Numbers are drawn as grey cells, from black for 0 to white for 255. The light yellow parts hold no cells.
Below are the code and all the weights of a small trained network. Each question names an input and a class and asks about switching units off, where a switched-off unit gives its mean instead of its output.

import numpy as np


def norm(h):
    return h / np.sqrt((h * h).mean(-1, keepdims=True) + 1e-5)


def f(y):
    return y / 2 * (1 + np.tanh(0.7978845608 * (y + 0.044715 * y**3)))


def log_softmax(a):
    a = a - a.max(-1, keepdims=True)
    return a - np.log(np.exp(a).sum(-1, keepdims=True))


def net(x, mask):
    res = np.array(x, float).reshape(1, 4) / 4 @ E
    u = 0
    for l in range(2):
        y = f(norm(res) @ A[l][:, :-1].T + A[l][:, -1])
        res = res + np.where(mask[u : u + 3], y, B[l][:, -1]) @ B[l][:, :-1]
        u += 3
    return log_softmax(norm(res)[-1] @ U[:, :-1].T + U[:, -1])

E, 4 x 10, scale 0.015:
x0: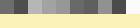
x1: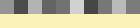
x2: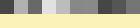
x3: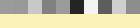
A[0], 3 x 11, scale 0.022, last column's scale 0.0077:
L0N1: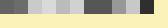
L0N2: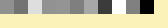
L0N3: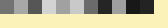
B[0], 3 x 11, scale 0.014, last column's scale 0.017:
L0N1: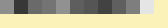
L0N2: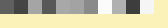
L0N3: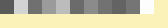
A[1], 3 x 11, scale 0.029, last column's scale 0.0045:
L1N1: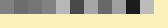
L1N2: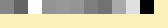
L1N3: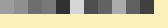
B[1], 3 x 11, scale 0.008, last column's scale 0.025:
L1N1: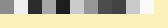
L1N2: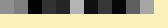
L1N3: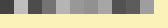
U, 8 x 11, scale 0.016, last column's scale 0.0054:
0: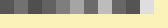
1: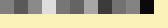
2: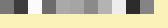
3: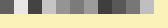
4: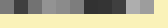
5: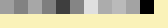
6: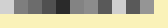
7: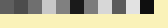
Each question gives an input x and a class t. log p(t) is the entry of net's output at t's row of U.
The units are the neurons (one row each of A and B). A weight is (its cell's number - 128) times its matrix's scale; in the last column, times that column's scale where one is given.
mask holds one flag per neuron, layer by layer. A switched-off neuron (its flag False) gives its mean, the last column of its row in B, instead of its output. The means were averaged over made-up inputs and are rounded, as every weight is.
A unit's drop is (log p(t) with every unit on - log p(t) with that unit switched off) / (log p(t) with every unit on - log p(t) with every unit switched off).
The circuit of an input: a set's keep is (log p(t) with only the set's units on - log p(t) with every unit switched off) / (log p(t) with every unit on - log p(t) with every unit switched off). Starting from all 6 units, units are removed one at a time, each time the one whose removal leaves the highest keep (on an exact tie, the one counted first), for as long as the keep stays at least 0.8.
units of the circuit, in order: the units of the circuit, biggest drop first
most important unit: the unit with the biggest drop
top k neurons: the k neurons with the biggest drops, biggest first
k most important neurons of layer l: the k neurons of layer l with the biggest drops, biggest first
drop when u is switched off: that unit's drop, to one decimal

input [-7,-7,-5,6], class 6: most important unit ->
L0N3
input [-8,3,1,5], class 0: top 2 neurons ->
L0N2, L1N1
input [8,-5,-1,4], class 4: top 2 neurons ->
L1N2, L0N3
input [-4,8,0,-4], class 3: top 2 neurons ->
L0N3, L0N2
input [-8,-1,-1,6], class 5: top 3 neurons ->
L0N2, L1N1, L0N1
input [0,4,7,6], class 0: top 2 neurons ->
L0N2, L1N1
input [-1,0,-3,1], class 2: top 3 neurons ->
L0N3, L0N2, L0N1
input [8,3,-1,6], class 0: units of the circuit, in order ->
L0N2, L1N2
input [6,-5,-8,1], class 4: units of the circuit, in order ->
L0N2, L0N3
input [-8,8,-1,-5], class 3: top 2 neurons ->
L0N3, L0N2
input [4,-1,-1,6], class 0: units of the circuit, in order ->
L0N2, L1N1
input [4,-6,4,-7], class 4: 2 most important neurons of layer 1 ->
L1N1, L1N3
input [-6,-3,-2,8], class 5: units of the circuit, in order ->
L1N1, L0N2, L0N3, L1N2
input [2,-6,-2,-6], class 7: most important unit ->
L1N1
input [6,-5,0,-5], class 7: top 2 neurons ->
L1N2, L1N1
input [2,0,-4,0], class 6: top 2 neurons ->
L0N3, L0N1
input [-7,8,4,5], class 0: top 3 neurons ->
L0N2, L0N3, L1N1
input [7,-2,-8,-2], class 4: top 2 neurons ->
L0N2, L1N2
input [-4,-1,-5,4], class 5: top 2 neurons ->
L1N1, L1N2
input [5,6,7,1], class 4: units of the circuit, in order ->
L0N1
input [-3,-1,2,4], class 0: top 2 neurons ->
L0N2, L0N1
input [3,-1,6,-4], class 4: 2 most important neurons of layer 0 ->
L0N1, L0N2
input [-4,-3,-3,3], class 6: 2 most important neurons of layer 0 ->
L0N3, L0N2
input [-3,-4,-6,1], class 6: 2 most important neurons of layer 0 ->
L0N3, L0N1
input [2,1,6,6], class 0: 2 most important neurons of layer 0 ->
L0N2, L0N3
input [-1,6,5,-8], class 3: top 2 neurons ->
L0N3, L1N2
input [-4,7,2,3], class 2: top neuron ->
L0N2
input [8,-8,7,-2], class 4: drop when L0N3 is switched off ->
0.3
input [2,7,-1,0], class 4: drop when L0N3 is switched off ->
-0.1
